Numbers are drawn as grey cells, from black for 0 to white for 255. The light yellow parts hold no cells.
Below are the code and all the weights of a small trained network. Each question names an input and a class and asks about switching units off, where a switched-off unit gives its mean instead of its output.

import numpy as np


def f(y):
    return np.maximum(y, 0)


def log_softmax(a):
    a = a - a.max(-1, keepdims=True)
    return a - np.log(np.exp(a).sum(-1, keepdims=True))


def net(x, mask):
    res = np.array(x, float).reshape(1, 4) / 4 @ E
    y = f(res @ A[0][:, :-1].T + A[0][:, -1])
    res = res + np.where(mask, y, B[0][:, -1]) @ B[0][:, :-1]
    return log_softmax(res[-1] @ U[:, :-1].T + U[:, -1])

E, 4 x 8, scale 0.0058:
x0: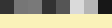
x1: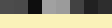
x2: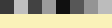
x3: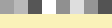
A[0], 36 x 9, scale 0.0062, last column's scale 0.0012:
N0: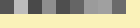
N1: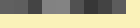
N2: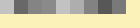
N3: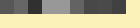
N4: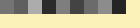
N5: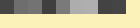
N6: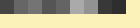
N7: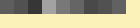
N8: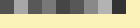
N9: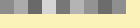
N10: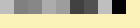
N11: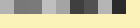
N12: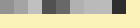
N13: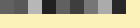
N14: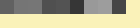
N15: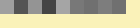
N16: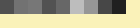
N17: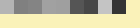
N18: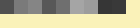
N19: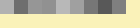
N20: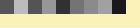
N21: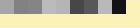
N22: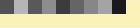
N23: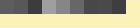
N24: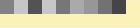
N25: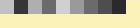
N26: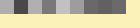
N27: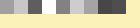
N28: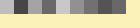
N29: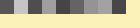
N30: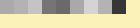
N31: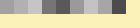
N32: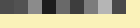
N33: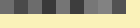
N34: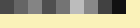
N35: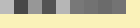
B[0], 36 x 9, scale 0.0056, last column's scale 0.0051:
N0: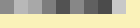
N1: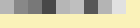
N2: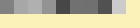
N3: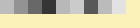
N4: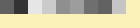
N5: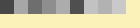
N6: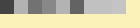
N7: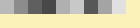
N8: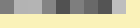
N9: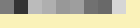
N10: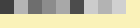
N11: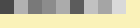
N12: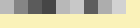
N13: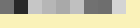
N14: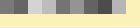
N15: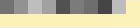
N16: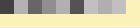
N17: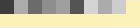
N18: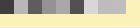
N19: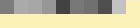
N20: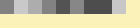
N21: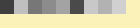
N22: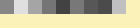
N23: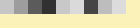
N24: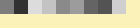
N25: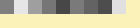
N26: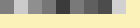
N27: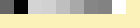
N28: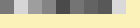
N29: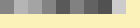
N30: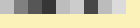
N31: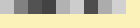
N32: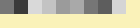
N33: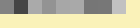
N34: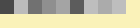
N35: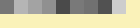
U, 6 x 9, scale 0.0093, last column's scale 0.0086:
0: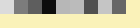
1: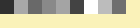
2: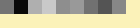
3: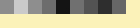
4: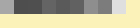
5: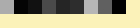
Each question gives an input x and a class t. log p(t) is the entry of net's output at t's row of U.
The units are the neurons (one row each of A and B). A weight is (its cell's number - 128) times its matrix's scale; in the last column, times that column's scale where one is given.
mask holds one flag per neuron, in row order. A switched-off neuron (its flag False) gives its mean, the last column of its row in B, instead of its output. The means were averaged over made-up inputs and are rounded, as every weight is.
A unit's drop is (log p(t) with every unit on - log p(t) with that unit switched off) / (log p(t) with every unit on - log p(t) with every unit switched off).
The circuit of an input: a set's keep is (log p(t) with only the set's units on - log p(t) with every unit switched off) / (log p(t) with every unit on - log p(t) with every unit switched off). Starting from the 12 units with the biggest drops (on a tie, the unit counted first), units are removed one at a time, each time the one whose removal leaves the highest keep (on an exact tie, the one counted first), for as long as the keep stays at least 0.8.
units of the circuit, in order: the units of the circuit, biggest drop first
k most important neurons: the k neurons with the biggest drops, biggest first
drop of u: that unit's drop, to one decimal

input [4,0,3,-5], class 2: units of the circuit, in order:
(N32; N13)
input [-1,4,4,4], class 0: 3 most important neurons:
(N23; N3; N7)
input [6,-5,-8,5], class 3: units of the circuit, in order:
(N25; N26)
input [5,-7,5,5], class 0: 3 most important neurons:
(N30; N31; N12)
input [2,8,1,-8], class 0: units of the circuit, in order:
(N1)
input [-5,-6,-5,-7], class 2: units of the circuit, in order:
(N4; N13)
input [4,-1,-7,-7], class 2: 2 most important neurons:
(N13; N4)
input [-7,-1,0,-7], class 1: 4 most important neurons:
(N10; N17; N21; N11)
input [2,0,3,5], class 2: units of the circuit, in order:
(N27; N24)
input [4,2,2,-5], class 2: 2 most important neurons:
(N32; N13)
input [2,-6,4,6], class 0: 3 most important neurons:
(N30; N31; N12)
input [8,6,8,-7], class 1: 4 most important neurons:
(N6; N5; N18; N16)
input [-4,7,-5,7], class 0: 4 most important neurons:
(N23; N3; N7; N1)
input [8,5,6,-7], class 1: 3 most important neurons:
(N6; N5; N18)
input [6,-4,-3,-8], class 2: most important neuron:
(N13)
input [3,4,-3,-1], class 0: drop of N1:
0.2
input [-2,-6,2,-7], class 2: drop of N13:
0.4
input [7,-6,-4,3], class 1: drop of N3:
0.2
